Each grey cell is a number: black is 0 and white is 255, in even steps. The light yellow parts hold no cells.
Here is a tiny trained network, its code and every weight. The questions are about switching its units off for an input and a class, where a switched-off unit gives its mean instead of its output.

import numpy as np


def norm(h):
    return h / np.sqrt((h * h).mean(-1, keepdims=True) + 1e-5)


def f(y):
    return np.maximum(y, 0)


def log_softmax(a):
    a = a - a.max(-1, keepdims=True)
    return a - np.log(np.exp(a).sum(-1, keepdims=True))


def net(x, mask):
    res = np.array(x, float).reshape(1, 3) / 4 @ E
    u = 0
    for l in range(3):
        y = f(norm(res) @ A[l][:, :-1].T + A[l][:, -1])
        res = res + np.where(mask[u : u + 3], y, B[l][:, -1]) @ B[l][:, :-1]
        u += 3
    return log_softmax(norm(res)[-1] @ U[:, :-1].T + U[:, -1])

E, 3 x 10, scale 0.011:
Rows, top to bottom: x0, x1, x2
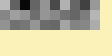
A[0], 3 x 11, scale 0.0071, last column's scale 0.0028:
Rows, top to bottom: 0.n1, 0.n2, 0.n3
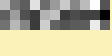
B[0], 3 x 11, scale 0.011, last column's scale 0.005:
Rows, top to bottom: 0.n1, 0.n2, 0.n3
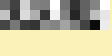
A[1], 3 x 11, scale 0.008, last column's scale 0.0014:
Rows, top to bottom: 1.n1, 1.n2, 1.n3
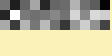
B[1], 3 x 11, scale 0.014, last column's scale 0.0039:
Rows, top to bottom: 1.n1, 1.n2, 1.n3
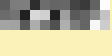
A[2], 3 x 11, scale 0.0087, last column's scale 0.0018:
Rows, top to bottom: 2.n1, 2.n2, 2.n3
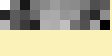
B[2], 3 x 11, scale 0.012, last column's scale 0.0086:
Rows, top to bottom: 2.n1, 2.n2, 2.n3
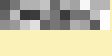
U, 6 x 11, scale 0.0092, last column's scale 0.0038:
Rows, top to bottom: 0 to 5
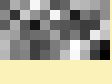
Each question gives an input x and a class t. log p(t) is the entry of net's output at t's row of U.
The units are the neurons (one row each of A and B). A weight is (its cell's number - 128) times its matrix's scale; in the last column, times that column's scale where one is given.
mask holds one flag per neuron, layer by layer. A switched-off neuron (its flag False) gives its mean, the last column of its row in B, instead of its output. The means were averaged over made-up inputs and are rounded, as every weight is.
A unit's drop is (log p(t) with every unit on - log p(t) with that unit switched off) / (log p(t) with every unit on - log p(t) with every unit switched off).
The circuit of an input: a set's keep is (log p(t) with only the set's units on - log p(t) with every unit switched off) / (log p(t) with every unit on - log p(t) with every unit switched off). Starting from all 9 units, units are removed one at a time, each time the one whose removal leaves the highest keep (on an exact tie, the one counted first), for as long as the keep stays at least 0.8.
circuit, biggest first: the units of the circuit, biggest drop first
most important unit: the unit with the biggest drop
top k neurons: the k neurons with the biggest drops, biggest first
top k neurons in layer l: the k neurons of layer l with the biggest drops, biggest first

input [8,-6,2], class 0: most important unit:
2.n1
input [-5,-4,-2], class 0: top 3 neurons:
[0.n3, 0.n2, 0.n1]
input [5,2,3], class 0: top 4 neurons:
[2.n3, 0.n2, 1.n1, 2.n1]
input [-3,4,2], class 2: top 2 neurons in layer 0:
[0.n2, 0.n3]
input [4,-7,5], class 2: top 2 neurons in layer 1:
[1.n1, 1.n3]
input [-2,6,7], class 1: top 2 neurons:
[0.n1, 1.n1]
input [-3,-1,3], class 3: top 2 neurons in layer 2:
[2.n3, 2.n1]
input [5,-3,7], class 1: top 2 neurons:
[0.n1, 1.n2]
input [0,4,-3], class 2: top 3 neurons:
[0.n3, 2.n2, 0.n1]
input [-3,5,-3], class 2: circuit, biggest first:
[0.n3, 0.n1]
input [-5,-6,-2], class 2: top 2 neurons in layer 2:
[2.n3, 2.n1]
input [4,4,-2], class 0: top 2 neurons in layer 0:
[0.n1, 0.n2]
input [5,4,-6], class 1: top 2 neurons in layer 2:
[2.n3, 2.n1]
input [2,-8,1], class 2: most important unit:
1.n1
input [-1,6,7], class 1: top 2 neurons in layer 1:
[1.n1, 1.n2]
